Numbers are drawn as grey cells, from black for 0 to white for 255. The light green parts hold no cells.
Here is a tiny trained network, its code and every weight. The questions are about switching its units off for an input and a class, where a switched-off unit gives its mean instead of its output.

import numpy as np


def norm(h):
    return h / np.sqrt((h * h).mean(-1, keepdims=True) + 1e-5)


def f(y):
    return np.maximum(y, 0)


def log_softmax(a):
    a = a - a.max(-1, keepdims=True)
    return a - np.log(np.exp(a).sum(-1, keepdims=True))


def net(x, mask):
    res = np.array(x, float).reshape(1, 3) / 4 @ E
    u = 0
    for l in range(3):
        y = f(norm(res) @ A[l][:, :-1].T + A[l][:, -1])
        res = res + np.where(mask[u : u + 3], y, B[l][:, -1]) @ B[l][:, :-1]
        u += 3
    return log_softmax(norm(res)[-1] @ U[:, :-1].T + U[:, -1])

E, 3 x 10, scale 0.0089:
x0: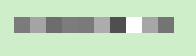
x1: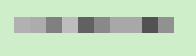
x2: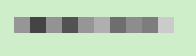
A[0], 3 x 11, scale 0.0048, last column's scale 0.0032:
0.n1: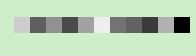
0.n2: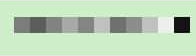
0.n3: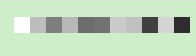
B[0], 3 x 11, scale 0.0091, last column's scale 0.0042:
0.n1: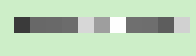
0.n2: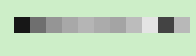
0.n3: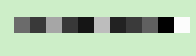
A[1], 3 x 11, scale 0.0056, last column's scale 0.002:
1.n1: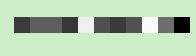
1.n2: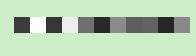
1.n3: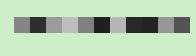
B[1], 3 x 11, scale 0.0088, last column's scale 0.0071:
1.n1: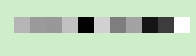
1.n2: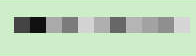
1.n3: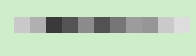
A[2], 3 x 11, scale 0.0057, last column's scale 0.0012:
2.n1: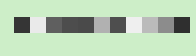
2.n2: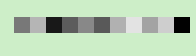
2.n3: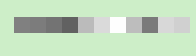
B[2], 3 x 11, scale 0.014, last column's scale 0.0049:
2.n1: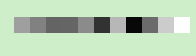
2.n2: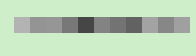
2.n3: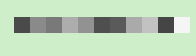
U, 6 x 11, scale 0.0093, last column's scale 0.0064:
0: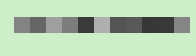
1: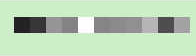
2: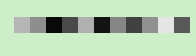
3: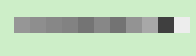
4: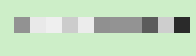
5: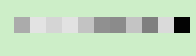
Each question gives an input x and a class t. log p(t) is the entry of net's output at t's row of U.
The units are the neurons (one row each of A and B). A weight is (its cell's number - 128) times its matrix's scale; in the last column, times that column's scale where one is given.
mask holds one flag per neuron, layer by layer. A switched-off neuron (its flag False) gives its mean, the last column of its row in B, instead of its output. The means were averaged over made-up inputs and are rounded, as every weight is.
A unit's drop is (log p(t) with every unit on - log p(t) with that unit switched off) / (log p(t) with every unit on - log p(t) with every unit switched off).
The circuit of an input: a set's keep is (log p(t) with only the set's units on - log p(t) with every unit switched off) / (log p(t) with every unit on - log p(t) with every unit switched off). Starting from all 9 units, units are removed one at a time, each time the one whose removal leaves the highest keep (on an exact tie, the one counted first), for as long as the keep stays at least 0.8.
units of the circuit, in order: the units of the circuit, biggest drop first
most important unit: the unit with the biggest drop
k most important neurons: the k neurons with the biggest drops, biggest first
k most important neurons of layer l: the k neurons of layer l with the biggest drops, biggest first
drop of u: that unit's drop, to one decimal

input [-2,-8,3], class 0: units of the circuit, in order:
[1.n1]
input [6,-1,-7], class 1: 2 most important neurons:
[1.n2; 1.n3]
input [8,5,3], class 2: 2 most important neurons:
[2.n1; 1.n1]
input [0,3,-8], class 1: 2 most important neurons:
[1.n2; 1.n1]
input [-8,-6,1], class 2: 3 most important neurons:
[1.n3; 0.n3; 0.n2]
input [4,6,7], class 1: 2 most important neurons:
[1.n1; 0.n1]
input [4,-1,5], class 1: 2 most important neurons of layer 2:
[2.n3; 2.n1]
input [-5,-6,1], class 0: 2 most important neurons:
[1.n1; 2.n1]
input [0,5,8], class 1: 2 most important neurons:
[0.n1; 1.n1]
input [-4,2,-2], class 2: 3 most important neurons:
[1.n3; 0.n2; 1.n1]
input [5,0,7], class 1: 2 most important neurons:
[1.n3; 2.n3]
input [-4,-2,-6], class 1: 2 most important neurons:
[1.n2; 2.n1]
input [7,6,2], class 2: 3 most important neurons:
[2.n1; 1.n1; 1.n2]
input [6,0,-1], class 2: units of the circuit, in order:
[2.n1]
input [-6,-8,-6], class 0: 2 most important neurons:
[1.n1; 2.n1]
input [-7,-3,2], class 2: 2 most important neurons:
[1.n3; 0.n3]
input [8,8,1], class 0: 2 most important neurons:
[0.n3; 1.n3]
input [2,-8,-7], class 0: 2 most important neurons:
[1.n1; 2.n3]
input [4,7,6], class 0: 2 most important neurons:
[0.n3; 1.n2]
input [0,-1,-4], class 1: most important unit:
1.n2
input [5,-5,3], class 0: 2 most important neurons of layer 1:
[1.n1; 1.n3]
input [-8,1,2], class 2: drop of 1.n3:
0.1
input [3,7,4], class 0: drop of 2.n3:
0.1
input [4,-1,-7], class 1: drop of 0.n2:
0.0
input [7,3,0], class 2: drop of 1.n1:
0.2
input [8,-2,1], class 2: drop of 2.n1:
0.8
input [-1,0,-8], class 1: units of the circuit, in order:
[1.n2]
